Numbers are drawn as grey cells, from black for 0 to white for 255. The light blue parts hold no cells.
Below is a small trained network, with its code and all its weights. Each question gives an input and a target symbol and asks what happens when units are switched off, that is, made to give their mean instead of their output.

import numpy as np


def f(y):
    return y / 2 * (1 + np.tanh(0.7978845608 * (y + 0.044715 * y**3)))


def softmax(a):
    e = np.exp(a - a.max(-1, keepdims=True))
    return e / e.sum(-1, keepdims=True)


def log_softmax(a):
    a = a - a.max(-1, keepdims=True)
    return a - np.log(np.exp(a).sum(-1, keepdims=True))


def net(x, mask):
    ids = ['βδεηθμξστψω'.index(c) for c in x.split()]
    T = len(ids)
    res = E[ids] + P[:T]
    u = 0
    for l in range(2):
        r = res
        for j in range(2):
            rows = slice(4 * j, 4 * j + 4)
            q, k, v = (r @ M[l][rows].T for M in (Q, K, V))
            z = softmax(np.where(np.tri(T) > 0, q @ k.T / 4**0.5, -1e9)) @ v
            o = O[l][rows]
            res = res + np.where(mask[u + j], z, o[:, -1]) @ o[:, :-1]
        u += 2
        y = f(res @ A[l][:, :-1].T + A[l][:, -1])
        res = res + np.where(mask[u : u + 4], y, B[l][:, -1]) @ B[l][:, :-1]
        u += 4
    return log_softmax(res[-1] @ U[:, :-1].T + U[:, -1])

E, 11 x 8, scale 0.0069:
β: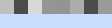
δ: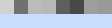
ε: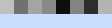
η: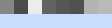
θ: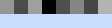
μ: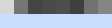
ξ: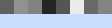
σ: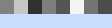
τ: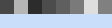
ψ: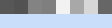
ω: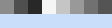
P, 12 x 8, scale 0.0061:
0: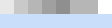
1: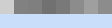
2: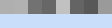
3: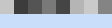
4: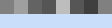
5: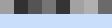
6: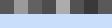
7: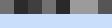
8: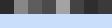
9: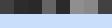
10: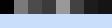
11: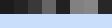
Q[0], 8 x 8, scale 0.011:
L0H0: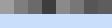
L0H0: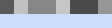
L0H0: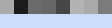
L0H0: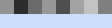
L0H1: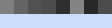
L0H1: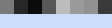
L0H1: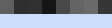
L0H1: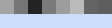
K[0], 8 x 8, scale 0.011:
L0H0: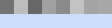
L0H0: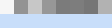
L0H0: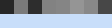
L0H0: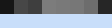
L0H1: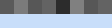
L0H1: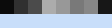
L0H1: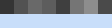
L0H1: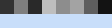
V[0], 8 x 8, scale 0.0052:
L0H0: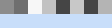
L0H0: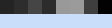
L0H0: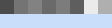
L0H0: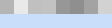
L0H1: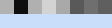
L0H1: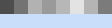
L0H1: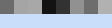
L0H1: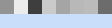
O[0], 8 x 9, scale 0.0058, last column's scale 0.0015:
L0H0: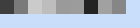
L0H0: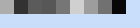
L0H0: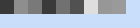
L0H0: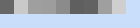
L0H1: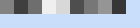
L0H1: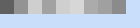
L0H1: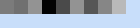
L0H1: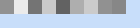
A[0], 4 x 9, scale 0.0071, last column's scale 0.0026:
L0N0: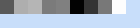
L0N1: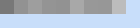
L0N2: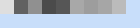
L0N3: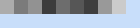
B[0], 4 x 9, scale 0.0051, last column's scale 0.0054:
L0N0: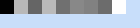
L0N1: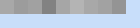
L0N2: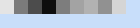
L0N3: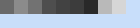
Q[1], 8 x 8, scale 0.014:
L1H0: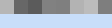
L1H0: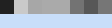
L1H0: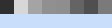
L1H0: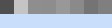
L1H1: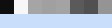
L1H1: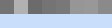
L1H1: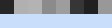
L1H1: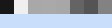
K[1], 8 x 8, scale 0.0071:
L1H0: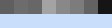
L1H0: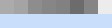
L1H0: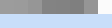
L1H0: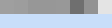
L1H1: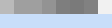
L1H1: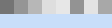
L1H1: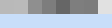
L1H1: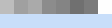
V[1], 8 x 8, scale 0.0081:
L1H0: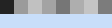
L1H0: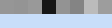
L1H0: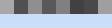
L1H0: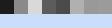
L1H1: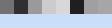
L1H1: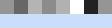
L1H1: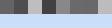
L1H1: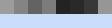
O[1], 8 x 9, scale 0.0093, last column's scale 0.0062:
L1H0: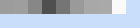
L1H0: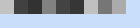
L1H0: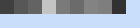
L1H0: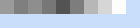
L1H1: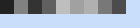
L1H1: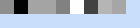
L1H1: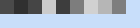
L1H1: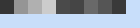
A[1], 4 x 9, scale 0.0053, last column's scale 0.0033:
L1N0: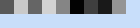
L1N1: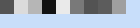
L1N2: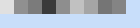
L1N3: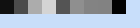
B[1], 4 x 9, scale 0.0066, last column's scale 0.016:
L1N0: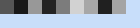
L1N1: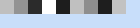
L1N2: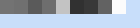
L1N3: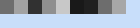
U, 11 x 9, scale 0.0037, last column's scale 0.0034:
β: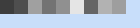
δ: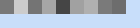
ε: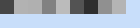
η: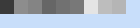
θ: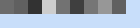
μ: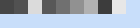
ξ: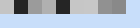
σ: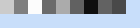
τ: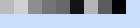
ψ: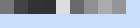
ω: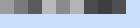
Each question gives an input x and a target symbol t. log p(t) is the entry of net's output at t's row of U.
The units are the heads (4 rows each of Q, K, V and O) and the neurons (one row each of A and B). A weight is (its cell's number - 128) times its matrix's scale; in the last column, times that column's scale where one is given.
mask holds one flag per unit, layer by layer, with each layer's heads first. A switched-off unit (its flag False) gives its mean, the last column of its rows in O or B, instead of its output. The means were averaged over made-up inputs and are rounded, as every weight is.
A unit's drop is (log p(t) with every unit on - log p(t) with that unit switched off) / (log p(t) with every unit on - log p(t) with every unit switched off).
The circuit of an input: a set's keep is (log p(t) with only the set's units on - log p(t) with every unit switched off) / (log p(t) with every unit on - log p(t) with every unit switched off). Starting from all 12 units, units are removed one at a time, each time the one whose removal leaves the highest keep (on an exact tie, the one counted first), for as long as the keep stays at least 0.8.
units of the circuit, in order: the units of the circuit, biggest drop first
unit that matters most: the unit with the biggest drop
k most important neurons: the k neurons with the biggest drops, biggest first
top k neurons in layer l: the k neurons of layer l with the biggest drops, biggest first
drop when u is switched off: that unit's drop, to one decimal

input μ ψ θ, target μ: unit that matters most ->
L1N0
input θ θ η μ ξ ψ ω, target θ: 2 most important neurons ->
L1N3, L0N3
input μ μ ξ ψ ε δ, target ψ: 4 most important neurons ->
L0N3, L0N2, L1N1, L1N2
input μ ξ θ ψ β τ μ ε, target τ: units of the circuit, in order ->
L1H1, L0H0
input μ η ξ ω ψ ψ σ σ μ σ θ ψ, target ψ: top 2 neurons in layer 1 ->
L1N1, L1N2
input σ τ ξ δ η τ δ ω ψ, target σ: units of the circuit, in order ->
L1H1, L0H1, L0H0
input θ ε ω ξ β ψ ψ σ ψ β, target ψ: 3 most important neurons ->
L0N2, L0N0, L0N3
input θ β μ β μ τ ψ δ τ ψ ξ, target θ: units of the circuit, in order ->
L1H1, L1H0, L0H1, L0N3
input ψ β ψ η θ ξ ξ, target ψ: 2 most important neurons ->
L1N2, L0N1
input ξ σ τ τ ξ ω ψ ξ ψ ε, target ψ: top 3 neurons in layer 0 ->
L0N2, L0N0, L0N3
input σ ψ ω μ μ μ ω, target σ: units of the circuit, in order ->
L1H1, L0H1, L0N2
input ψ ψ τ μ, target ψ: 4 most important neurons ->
L0N2, L0N3, L1N1, L1N2
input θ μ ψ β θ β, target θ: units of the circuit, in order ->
L0H1, L1H1, L1H0
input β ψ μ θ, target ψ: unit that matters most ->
L0N2
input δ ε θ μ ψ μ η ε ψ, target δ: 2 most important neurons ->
L1N1, L0N0
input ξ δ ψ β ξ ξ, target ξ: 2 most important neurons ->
L0N1, L1N3
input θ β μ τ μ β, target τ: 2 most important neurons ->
L0N3, L0N2
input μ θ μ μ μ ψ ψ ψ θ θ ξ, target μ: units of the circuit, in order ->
L1N0, L1H1, L0H1, L1H0
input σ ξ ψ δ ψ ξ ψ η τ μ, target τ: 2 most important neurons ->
L0N2, L0N0
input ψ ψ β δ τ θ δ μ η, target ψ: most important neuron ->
L0N1
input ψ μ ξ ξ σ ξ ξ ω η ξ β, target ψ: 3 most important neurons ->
L0N1, L0N0, L1N2
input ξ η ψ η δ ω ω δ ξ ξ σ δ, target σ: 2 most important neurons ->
L0N2, L0N0
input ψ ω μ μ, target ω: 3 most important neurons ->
L1N1, L0N2, L0N3
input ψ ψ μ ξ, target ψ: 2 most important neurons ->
L0N2, L0N3
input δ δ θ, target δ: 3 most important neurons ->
L1N1, L0N0, L1N2
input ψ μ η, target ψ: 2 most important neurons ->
L0N1, L1N2
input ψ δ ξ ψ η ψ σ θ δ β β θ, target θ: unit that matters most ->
L0H1
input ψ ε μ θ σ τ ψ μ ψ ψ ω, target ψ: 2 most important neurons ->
L0N1, L0N0
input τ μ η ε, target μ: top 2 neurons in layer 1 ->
L1N0, L1N1
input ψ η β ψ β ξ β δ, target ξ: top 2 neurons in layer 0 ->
L0N0, L0N1
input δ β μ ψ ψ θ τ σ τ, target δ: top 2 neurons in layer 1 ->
L1N1, L1N2
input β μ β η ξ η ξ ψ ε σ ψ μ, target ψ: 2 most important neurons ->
L0N2, L0N0
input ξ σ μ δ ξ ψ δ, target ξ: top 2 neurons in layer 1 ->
L1N2, L1N3
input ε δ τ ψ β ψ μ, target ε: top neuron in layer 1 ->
L1N3
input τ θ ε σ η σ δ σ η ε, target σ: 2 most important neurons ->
L0N3, L1N1
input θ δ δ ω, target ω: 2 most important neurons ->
L1N1, L0N3
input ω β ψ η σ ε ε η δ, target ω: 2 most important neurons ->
L1N1, L0N0
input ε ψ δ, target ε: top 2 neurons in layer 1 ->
L1N3, L1N1
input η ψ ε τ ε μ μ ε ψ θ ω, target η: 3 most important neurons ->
L0N0, L1N2, L1N1
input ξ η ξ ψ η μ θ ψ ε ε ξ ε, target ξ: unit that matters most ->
L0H0
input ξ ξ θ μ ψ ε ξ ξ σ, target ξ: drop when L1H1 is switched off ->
0.6
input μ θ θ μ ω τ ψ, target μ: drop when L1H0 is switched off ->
0.1
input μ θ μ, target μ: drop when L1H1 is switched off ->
0.6
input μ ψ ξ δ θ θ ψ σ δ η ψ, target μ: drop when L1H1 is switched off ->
0.7
